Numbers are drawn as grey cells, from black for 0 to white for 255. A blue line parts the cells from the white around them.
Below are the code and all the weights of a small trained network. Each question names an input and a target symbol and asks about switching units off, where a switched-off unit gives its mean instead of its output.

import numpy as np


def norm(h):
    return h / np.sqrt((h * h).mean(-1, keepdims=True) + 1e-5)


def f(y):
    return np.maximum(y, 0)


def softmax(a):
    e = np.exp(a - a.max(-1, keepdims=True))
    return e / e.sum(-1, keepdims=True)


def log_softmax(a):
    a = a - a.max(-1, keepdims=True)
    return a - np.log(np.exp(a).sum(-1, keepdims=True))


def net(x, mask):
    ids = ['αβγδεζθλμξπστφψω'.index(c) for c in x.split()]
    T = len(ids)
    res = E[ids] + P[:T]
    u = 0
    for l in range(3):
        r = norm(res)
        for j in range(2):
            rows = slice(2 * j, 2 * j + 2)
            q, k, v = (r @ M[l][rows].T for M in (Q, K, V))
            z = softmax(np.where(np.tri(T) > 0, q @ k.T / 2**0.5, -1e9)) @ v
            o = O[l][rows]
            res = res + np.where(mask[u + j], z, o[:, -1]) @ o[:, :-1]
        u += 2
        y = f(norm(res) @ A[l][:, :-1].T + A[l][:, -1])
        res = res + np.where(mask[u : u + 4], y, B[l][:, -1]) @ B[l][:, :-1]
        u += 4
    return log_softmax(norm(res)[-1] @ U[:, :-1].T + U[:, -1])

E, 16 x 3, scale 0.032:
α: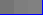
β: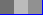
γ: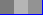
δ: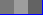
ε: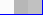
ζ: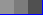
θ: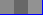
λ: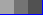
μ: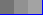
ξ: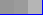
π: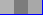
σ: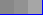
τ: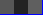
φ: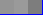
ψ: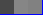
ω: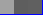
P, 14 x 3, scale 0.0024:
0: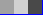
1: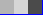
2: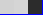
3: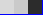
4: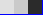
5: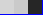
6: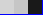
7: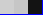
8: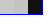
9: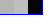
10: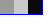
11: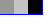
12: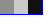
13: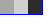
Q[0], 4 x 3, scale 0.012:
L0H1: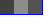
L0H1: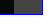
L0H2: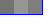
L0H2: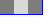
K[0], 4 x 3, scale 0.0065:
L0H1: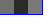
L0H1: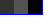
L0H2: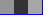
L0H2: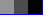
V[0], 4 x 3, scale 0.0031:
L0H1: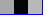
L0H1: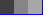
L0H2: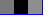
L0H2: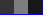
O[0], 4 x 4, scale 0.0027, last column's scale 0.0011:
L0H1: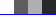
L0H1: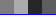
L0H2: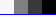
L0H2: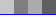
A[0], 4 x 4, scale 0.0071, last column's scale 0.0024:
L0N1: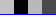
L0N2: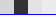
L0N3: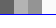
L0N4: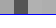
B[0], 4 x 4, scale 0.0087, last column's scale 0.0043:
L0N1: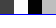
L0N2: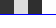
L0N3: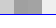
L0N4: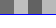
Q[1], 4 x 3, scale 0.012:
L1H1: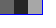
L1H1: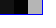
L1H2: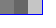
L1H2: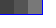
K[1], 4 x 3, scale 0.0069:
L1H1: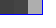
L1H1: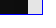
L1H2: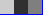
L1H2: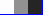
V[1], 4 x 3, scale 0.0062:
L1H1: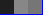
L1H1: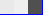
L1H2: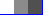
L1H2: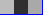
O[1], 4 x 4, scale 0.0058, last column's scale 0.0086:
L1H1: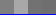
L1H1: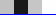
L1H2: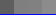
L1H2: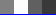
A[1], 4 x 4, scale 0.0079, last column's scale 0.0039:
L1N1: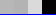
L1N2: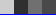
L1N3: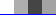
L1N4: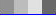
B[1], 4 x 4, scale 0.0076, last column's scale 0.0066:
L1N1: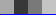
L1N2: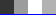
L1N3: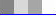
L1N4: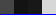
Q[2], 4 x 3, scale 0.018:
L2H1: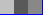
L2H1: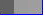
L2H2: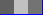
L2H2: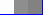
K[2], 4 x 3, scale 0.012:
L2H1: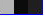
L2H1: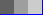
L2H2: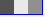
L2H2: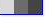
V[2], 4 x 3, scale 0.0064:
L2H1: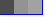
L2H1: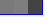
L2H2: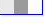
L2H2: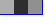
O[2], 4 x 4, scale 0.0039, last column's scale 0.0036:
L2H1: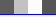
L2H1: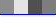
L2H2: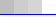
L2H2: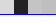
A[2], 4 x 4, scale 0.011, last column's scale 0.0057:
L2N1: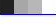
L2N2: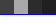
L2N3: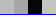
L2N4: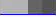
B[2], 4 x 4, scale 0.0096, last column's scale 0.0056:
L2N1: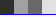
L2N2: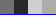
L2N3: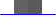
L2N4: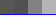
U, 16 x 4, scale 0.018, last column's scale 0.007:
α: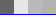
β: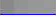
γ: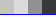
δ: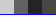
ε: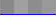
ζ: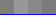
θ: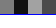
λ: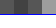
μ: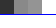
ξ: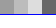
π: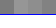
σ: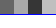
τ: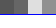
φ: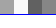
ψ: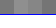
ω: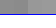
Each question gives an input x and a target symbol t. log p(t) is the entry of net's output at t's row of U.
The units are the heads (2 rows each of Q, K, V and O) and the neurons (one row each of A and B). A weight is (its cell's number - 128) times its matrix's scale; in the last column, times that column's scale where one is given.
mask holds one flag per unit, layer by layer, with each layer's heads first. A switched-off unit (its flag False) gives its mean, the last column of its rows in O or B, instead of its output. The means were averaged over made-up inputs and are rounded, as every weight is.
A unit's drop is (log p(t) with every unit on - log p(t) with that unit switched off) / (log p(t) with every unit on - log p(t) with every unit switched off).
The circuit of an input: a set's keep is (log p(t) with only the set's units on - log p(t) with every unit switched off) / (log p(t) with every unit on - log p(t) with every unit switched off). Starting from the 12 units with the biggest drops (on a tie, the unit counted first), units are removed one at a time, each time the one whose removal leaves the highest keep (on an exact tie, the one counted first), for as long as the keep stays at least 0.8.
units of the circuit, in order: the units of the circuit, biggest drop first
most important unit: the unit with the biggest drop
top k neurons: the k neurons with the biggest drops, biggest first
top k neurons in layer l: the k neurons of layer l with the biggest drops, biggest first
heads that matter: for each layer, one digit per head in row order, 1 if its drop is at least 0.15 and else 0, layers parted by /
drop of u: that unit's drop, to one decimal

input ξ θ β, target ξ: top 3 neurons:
(L0N2, L0N3, L1N1)
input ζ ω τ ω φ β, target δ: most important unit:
L1N2
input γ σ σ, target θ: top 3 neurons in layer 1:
(L1N4, L1N3, L1N2)
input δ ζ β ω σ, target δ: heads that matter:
00 / 00 / 10
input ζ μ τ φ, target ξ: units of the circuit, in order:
(L0N2, L1N2, L2N3, L0N1)
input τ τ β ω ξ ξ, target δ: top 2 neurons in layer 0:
(L0N2, L0N1)
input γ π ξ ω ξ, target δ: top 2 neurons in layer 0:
(L0N3, L0N2)
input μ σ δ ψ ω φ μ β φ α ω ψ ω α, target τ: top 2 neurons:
(L1N2, L2N3)
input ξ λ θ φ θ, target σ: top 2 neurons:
(L0N1, L0N2)
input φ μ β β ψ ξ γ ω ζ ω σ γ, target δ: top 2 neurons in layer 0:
(L0N3, L0N1)
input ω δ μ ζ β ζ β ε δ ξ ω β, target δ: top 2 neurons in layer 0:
(L0N2, L0N3)
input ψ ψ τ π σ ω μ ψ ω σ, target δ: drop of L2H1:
0.2
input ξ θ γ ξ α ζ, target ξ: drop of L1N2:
0.6
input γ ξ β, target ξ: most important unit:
L0N3
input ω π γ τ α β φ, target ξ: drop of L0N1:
0.1
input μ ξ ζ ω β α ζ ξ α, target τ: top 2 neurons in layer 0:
(L0N2, L0N1)
